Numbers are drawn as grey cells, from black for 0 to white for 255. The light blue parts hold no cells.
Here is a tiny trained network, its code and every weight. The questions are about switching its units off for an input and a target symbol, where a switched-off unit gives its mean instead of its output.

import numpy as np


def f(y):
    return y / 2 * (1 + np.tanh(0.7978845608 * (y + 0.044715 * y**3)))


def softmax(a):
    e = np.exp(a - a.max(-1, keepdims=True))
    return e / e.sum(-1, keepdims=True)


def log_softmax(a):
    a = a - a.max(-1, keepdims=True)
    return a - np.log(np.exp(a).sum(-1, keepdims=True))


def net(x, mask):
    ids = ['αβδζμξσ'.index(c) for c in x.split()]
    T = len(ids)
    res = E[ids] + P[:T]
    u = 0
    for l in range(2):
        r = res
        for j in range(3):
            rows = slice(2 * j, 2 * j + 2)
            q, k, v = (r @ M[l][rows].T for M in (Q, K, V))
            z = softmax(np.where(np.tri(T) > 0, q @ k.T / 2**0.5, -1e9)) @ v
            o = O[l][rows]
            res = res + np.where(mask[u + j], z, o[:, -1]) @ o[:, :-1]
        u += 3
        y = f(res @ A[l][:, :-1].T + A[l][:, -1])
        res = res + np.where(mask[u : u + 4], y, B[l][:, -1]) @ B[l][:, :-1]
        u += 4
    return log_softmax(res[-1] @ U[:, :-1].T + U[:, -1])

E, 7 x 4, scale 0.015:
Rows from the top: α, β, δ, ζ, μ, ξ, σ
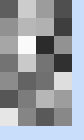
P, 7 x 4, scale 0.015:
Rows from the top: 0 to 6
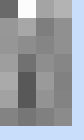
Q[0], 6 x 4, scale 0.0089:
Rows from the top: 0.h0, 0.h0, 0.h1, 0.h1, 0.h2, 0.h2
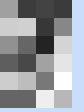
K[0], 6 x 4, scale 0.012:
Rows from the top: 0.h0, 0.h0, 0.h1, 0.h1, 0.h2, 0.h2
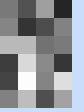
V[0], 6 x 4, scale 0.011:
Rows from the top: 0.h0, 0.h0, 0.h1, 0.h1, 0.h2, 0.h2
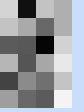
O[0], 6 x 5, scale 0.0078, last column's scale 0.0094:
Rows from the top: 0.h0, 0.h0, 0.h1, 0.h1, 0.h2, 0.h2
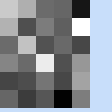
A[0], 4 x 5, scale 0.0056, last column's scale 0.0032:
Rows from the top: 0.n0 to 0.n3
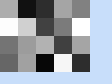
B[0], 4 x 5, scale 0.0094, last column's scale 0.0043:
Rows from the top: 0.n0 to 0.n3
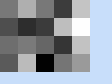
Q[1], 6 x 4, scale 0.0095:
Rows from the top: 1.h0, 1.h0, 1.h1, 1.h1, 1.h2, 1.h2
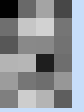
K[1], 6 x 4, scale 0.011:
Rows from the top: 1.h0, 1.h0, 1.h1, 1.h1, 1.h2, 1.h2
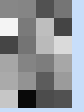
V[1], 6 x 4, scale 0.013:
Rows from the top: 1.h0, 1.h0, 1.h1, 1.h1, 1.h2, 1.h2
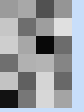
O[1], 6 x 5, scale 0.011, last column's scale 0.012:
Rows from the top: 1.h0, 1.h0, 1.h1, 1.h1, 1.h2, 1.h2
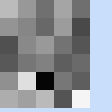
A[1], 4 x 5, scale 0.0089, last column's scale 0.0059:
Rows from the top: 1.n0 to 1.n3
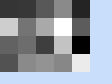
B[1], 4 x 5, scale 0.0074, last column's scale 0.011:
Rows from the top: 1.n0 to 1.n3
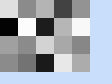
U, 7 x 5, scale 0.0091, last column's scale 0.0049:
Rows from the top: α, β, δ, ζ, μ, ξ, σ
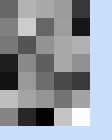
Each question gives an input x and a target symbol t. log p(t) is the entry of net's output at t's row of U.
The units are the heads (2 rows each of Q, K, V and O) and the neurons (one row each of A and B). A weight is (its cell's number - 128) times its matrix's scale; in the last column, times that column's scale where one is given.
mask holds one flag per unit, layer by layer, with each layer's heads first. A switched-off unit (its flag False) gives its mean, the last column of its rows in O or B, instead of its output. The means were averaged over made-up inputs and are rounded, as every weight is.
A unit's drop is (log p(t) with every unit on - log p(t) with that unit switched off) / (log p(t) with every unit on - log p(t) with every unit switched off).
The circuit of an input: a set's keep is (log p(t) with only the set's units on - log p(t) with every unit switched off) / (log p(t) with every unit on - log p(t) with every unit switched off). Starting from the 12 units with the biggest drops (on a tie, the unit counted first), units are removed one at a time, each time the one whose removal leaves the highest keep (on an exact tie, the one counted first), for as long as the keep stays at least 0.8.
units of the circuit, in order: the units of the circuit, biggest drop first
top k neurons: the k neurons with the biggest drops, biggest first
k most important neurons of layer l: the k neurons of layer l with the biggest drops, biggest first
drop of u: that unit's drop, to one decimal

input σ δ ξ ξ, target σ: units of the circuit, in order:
(1.h2)
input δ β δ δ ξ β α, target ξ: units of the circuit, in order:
(0.n1, 1.n1)
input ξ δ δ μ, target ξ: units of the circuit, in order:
(1.h2, 0.h0)
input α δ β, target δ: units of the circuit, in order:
(0.h1, 1.h2)
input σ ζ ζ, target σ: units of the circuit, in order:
(1.h2, 1.n1)
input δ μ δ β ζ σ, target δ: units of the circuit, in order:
(1.h2, 0.n3)
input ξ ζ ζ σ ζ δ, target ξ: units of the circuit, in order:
(1.h2, 1.n1)
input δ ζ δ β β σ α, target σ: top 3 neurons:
(0.n1, 1.n3, 1.n1)
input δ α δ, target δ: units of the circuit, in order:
(1.h2, 0.h1, 0.h0)
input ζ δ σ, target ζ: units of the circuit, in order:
(1.n1, 0.h1, 0.h2, 1.h2)
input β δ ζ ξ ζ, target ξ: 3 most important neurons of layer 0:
(0.n1, 0.n2, 0.n3)
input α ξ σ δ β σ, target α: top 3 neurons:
(1.n1, 0.n1, 0.n3)
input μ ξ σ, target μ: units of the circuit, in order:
(0.h2, 1.h0)
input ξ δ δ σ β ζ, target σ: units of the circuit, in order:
(1.h2, 0.h0)
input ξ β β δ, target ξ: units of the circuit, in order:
(1.h2, 1.n1, 0.h0)
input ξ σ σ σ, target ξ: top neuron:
(0.n1)
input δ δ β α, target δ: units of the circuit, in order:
(0.h1, 1.h2)
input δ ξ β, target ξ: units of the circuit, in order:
(0.h0, 1.h2, 1.n1)
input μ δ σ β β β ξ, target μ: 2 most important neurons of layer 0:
(0.n1, 0.n0)
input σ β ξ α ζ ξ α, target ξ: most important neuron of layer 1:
(1.n1)
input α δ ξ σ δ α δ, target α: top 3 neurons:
(0.n1, 1.n1, 0.n3)
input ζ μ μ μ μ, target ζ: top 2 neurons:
(1.n1, 0.n3)
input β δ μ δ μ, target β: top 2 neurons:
(1.n1, 0.n1)
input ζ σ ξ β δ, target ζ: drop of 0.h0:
-0.1
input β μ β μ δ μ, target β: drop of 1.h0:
0.3
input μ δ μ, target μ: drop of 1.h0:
0.3
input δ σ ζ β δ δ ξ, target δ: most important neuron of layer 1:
(1.n0)
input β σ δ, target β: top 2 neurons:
(0.n1, 1.n1)
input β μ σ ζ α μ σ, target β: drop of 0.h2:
0.9
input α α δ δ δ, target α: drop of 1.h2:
1.3
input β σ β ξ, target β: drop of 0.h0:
0.1
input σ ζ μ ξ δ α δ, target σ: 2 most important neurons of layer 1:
(1.n1, 1.n0)
